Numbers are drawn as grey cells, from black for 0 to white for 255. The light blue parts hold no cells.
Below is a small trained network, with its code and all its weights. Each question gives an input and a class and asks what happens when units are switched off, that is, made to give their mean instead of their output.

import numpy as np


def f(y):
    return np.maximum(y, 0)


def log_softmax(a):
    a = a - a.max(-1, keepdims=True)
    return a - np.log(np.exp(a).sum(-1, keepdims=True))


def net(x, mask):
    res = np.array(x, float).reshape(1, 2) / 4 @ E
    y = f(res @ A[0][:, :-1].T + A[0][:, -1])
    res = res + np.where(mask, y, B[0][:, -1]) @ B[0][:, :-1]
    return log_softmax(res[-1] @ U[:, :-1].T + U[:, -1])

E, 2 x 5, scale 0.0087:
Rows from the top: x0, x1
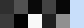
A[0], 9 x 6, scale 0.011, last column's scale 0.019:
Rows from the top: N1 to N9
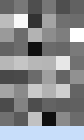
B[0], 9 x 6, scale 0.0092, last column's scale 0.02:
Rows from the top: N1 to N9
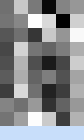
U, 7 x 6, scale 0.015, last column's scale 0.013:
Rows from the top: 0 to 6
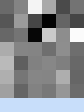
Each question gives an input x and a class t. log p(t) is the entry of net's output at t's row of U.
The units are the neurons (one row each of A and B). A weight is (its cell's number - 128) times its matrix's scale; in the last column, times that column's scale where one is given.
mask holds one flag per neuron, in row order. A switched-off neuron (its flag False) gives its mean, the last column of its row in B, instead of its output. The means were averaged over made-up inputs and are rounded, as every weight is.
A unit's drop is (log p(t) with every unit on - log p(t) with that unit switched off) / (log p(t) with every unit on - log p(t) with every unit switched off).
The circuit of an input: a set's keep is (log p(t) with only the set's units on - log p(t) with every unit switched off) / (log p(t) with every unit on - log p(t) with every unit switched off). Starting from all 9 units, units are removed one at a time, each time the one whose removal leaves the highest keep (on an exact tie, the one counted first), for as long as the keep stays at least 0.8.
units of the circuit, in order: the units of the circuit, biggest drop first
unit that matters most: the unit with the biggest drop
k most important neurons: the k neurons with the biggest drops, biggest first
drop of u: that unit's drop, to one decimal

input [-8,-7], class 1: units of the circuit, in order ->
N5
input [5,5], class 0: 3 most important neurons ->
N9, N5, N7
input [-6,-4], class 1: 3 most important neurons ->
N5, N7, N9
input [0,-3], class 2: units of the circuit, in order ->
N9, N7
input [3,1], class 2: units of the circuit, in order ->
N5, N2
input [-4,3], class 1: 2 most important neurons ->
N2, N7
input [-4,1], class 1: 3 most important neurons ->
N7, N5, N2
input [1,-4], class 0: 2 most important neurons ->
N2, N3
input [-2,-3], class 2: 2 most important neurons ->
N9, N8
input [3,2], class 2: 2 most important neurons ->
N2, N5
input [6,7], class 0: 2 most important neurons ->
N9, N5
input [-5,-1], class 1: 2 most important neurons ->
N5, N7
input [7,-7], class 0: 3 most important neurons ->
N2, N5, N7
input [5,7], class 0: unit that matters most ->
N9
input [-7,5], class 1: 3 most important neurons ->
N2, N7, N5
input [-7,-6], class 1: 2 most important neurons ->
N5, N7
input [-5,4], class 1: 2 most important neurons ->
N2, N7
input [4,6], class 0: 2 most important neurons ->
N9, N5
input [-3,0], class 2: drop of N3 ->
0.1
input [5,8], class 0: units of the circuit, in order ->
N9
